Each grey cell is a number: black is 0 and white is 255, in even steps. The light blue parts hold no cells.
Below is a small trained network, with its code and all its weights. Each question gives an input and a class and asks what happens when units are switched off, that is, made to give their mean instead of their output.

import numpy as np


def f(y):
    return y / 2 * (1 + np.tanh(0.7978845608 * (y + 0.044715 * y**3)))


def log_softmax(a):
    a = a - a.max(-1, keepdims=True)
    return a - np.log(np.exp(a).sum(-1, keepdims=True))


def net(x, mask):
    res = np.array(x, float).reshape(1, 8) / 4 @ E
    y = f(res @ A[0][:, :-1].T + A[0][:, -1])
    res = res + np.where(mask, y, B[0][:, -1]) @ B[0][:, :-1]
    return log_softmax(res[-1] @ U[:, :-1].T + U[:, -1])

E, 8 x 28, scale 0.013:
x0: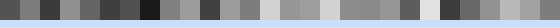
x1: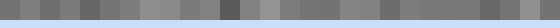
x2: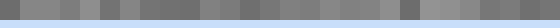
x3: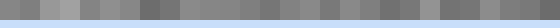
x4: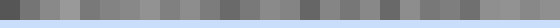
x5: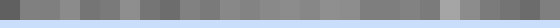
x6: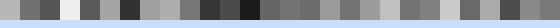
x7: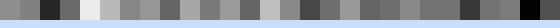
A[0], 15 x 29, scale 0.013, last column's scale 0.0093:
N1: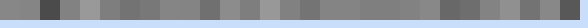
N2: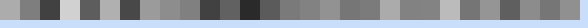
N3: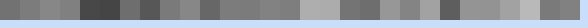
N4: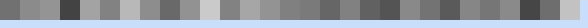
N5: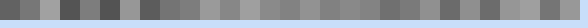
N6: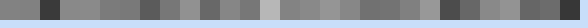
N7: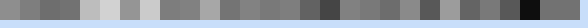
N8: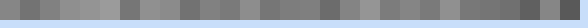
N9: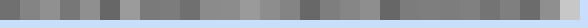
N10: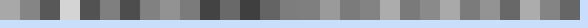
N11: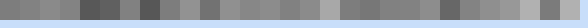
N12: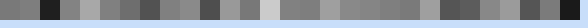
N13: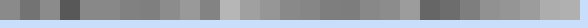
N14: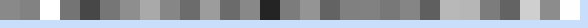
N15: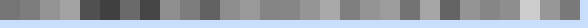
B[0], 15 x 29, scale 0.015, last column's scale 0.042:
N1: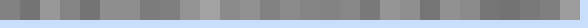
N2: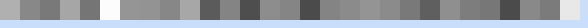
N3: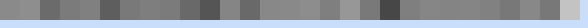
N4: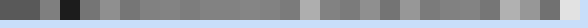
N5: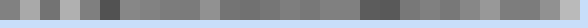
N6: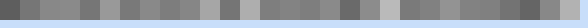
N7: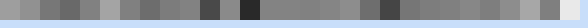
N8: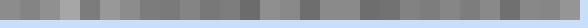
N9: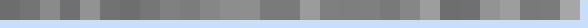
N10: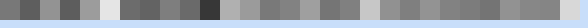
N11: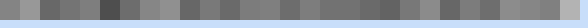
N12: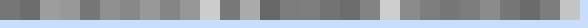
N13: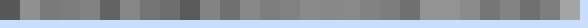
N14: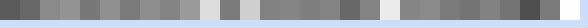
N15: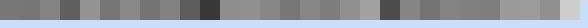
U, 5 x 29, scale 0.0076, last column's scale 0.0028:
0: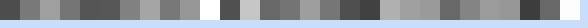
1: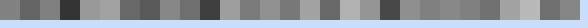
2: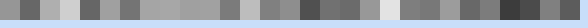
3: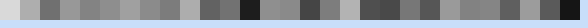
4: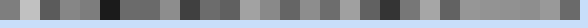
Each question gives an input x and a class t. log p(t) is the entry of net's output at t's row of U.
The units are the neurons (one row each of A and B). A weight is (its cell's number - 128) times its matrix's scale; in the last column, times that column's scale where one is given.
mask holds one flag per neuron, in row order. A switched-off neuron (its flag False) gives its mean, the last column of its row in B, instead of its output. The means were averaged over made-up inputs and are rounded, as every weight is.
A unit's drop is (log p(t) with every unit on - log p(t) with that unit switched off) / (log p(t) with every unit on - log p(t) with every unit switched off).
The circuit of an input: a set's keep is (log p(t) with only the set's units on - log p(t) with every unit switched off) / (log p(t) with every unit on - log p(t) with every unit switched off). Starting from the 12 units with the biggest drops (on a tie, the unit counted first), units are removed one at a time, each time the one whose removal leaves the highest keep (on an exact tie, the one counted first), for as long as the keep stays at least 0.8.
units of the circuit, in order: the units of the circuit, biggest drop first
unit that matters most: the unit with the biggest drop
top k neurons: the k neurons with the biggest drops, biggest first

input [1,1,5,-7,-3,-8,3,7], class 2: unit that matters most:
N12
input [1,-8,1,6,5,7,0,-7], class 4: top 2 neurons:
[N15, N3]
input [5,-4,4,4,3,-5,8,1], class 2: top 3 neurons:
[N2, N12, N7]
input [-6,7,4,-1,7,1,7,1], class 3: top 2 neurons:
[N7, N2]
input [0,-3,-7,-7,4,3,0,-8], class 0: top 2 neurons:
[N14, N2]
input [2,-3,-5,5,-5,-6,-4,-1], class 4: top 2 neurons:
[N14, N10]
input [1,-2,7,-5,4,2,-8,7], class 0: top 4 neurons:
[N12, N10, N15, N2]
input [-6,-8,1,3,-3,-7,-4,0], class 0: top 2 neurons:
[N14, N10]
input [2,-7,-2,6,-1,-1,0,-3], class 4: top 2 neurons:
[N2, N4]
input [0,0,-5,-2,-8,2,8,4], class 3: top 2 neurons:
[N14, N2]
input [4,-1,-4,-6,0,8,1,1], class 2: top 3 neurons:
[N7, N4, N12]
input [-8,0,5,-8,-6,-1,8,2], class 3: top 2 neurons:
[N7, N2]
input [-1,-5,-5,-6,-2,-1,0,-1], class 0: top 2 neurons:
[N2, N10]
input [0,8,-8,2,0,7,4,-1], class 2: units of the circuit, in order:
[N7]
